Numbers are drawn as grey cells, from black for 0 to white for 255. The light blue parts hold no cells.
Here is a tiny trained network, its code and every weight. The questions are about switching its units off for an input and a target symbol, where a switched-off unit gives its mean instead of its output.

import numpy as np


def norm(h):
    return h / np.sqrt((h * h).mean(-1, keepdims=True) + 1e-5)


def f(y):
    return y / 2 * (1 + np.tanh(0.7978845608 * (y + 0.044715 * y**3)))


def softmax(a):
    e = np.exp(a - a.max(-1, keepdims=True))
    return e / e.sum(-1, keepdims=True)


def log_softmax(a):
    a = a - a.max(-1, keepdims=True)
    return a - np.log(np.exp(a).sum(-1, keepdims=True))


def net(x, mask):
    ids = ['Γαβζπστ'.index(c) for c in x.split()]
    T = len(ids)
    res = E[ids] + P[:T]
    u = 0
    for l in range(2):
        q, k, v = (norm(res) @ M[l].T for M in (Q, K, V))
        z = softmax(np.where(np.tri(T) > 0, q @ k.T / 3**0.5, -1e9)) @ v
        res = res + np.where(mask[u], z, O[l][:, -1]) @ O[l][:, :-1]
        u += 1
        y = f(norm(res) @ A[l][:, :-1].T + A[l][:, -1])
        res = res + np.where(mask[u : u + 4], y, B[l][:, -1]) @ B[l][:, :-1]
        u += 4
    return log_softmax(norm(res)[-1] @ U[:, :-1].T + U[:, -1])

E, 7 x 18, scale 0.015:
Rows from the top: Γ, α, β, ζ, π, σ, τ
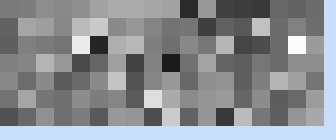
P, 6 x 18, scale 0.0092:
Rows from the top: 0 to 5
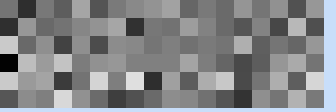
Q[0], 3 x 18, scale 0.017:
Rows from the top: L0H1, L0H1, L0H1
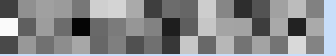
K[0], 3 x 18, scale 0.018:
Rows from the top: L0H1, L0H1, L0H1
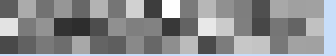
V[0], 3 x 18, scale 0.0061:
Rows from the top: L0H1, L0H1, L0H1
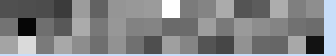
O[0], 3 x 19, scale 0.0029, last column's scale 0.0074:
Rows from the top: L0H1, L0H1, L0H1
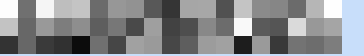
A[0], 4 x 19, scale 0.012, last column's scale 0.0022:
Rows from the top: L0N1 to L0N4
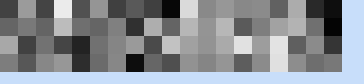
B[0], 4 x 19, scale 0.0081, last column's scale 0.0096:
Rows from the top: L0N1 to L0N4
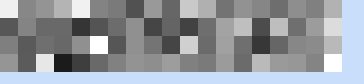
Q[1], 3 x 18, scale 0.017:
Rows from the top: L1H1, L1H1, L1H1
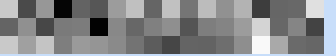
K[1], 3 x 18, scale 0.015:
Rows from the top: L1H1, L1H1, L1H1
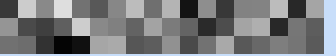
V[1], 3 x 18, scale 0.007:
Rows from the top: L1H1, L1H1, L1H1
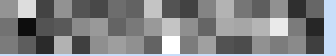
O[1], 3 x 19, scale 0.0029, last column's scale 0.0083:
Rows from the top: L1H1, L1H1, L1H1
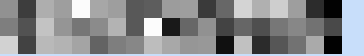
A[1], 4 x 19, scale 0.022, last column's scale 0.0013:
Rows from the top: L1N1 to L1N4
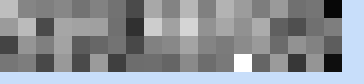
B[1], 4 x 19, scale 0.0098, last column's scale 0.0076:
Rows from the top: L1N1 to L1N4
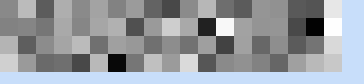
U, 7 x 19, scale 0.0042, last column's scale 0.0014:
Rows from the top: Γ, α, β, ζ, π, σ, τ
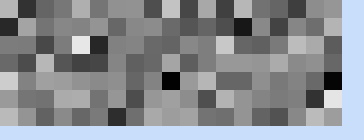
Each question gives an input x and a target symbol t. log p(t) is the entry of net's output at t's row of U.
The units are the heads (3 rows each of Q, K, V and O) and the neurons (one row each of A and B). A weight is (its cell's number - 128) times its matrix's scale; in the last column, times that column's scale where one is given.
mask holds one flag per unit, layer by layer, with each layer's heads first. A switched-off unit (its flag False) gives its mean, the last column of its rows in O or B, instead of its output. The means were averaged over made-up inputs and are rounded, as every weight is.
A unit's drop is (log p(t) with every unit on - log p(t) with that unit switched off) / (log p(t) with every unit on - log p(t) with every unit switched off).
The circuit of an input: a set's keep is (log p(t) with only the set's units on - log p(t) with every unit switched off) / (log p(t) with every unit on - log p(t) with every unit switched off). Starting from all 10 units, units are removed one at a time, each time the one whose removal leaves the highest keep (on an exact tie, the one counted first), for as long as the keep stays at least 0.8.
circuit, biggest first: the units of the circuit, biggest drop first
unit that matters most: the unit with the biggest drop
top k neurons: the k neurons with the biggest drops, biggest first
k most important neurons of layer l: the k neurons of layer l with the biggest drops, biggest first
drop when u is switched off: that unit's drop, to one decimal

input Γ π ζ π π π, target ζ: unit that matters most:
L0N4
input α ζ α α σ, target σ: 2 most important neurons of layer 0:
L0N4, L0N2
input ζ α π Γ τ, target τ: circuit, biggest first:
L1N4, L0N4
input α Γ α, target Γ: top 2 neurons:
L0N2, L0N1
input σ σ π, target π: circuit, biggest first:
L1N1, L1N2
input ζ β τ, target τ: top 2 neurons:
L1N4, L0N4
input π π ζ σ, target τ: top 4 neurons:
L0N2, L1N4, L0N4, L1N3
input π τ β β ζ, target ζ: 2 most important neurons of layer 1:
L1N1, L1N4
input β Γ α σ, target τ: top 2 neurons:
L0N2, L1N4
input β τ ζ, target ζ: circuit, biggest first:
L0N4, L0H1
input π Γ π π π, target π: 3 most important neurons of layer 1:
L1N1, L1N2, L1N4
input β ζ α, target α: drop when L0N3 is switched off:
0.1
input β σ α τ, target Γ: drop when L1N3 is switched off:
1.0
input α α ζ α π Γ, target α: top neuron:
L1N2
